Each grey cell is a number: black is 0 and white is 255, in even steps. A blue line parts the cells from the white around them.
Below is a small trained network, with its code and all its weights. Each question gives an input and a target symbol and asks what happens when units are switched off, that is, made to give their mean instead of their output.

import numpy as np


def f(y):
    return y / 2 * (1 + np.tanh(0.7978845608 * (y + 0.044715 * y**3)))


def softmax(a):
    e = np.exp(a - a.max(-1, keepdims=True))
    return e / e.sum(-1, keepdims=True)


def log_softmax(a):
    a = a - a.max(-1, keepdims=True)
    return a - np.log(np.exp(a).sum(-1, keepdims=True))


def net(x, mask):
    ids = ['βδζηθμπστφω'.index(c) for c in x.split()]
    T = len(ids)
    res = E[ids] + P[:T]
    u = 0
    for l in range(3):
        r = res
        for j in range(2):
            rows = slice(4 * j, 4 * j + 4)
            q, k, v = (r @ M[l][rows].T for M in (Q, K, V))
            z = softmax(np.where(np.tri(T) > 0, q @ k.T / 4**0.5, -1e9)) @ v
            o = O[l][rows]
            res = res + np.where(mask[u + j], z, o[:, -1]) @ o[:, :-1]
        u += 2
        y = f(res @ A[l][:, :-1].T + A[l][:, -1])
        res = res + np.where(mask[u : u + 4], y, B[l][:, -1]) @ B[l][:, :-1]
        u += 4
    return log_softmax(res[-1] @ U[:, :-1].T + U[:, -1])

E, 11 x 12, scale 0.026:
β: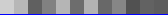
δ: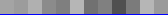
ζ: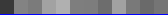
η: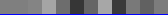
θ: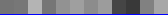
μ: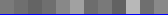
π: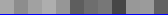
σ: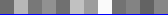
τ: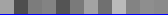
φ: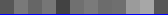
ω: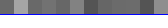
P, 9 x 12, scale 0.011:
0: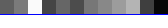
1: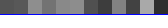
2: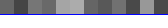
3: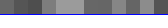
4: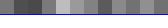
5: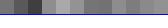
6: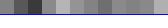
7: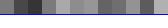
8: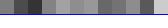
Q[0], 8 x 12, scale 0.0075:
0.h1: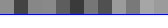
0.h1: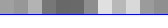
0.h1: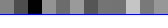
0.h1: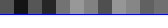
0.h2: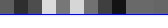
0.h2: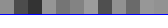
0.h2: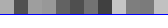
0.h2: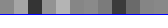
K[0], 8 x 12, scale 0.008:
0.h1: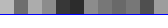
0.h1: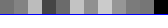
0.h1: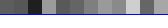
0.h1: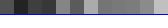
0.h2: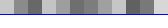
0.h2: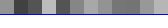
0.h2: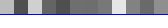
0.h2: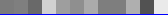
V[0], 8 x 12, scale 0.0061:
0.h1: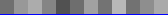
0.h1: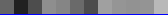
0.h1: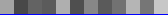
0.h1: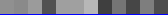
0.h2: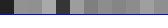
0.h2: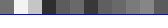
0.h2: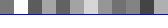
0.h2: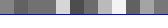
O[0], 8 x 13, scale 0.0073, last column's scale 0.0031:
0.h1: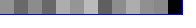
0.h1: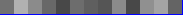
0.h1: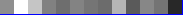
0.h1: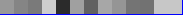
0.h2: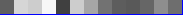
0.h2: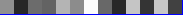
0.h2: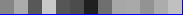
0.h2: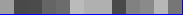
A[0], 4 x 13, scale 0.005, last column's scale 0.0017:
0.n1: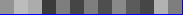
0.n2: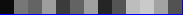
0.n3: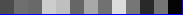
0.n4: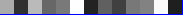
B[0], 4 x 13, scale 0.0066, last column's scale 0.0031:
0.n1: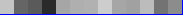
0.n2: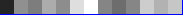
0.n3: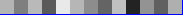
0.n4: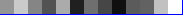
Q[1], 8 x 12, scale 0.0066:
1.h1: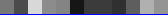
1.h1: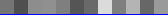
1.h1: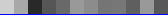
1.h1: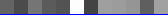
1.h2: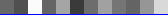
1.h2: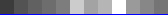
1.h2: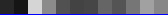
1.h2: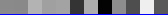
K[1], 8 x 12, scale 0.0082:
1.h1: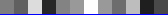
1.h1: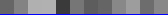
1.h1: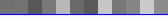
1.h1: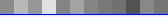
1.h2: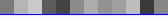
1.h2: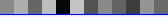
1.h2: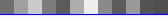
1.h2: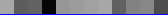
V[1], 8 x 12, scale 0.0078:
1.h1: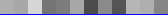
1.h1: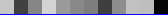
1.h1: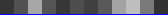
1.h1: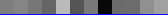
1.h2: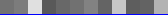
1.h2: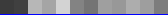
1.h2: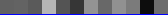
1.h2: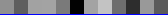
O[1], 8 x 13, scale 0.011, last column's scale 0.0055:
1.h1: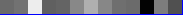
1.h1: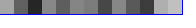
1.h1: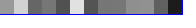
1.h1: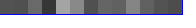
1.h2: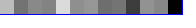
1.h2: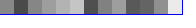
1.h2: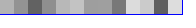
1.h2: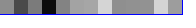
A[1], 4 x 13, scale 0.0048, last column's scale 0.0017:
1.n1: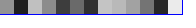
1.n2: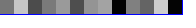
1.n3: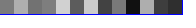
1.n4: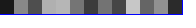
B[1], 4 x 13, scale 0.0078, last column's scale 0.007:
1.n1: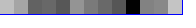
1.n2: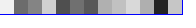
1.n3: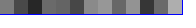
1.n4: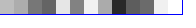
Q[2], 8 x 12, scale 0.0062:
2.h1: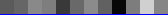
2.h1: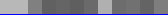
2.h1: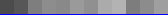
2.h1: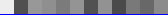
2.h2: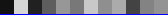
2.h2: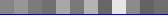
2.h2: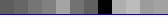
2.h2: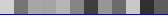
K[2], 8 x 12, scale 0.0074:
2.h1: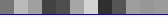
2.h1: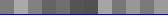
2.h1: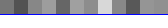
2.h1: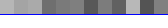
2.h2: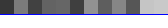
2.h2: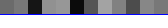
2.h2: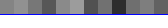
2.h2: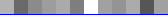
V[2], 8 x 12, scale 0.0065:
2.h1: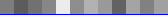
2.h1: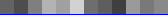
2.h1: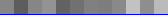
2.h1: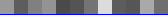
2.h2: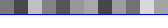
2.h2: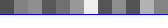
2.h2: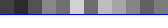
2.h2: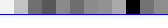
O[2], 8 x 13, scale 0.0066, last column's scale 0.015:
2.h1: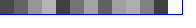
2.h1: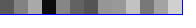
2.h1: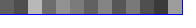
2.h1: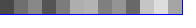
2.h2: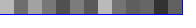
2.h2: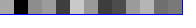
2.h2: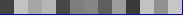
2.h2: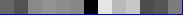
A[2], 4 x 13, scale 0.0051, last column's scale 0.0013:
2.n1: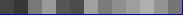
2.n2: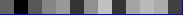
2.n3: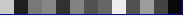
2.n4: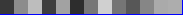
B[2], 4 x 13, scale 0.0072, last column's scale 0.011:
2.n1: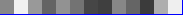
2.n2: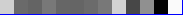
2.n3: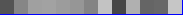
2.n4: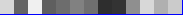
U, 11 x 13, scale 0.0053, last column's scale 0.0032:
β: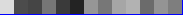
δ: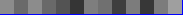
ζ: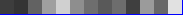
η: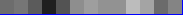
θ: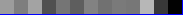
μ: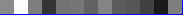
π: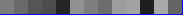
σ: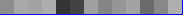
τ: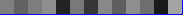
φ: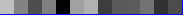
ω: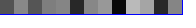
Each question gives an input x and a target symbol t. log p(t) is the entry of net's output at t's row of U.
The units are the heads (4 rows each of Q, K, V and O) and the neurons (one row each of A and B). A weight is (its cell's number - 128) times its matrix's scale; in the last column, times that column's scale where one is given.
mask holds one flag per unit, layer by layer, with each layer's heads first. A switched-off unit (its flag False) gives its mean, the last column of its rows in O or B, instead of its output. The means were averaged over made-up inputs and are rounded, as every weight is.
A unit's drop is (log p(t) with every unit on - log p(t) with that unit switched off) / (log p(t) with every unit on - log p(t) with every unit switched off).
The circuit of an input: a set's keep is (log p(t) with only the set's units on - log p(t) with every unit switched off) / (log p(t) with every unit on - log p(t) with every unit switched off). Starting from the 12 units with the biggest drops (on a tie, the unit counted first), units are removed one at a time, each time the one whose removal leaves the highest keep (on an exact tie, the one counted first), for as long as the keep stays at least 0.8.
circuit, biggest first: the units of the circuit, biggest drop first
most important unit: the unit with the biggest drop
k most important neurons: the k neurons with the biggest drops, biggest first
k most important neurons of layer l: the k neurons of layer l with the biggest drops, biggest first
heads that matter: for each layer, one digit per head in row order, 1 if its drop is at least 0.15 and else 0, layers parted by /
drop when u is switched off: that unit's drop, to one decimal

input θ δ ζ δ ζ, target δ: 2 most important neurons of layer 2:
(2.n1 2.n4)
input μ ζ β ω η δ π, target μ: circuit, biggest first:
(1.h1 2.h1)
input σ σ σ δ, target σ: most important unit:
1.h1
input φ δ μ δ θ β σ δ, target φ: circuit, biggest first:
(0.h2 2.h2 0.n2 0.n4)
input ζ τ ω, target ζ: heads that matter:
01 / 01 / 00
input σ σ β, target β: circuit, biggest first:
(1.h1 1.h2 2.h2)
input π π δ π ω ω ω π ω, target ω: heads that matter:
01 / 11 / 10
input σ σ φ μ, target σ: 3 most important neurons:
(0.n4 2.n2 1.n1)
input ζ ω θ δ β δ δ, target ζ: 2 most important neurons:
(0.n3 0.n4)
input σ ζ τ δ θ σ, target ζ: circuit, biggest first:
(0.h1 1.h2)
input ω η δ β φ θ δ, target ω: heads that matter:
01 / 11 / 00
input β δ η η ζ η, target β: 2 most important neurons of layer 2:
(2.n2 2.n3)
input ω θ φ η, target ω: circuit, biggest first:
(0.h2 1.h2)
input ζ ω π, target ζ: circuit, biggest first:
(1.h2)
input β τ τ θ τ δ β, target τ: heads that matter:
11 / 01 / 01
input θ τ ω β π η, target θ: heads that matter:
01 / 10 / 00
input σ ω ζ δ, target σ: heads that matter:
10 / 10 / 00
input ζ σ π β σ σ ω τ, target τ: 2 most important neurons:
(1.n4 1.n1)
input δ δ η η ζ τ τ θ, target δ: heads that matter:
00 / 10 / 00
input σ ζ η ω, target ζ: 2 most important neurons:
(0.n3 0.n2)
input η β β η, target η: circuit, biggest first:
(1.h2)
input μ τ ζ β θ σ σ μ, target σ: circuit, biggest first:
(0.h2 1.h1)
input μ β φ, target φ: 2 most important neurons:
(0.n2 2.n2)
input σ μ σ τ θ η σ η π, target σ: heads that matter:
00 / 10 / 00
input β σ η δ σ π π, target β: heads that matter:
01 / 10 / 00
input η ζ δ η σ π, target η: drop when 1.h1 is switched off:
0.1
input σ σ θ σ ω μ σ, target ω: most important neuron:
(2.n1)
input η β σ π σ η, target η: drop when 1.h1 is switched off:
0.2
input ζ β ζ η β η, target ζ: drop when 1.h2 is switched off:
0.8
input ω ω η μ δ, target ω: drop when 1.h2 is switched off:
0.2
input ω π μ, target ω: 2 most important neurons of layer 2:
(2.n1 2.n2)
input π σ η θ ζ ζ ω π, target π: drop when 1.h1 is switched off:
0.6
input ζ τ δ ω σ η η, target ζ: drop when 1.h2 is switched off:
0.9
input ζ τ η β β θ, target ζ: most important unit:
1.h2
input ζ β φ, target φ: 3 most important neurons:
(0.n2 2.n2 0.n4)
